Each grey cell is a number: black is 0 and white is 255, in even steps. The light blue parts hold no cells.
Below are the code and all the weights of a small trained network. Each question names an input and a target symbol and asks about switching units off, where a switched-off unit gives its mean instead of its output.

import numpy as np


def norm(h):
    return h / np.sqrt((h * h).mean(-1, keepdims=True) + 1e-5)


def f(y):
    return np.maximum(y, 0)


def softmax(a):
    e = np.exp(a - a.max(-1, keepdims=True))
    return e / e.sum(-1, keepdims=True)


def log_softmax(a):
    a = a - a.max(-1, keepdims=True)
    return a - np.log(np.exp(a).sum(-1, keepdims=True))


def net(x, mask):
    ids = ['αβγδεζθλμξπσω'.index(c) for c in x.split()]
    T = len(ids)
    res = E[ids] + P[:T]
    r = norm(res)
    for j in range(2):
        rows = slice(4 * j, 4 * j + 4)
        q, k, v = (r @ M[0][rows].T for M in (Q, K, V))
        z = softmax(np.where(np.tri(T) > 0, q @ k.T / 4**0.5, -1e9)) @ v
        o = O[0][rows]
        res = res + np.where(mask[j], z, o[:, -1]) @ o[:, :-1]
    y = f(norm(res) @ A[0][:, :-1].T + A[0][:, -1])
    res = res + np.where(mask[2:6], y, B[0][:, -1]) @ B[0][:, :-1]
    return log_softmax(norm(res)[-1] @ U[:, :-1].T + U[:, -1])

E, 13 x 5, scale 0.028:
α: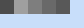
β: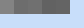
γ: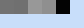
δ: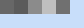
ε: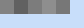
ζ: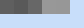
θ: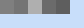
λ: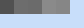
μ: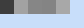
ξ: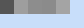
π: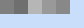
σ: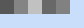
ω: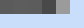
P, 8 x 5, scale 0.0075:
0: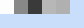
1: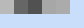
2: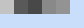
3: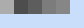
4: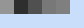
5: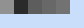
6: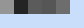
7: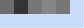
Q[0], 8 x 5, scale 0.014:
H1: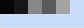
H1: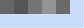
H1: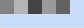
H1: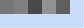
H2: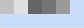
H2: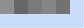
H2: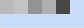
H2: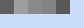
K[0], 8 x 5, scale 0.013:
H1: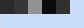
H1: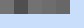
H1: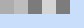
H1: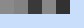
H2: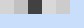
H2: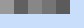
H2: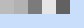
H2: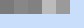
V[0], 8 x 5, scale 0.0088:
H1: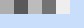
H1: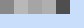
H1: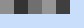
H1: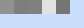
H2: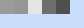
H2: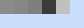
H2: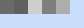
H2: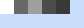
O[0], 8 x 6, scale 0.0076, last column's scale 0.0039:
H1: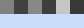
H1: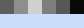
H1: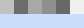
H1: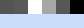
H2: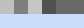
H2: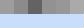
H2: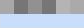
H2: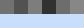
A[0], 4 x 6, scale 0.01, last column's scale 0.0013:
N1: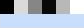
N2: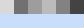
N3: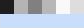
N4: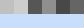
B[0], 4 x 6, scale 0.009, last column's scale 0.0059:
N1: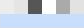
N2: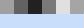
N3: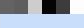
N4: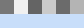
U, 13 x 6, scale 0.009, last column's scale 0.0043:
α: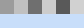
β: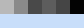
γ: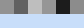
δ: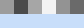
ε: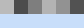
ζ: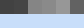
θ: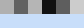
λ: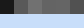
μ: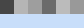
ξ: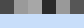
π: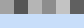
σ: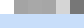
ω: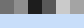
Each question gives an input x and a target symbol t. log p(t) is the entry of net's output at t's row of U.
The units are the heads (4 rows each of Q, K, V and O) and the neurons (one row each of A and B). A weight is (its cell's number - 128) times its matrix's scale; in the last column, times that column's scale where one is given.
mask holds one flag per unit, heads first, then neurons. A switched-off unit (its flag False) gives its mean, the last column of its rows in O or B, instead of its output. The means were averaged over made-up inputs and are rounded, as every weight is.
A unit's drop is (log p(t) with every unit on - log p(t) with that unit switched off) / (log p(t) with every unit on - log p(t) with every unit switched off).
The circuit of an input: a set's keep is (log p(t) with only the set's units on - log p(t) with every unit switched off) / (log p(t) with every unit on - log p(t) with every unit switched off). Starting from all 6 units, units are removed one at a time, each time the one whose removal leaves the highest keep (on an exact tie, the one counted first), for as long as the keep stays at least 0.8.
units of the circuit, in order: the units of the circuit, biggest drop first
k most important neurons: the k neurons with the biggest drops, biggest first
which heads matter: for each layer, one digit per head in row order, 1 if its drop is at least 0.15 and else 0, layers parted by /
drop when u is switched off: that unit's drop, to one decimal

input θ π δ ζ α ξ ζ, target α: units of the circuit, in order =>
[H1]
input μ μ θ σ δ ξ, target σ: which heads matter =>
10
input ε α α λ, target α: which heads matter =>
10
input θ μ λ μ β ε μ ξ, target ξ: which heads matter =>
01
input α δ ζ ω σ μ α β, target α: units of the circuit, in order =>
[H1; N4]
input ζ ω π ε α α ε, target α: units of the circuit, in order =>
[H1; N4]
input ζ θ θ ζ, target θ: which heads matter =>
01
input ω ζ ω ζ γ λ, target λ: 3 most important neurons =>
[N1; N3; N4]
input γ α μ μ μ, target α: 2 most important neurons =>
[N1; N4]
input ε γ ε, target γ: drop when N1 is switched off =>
0.1
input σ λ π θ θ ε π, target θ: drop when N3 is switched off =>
-0.1
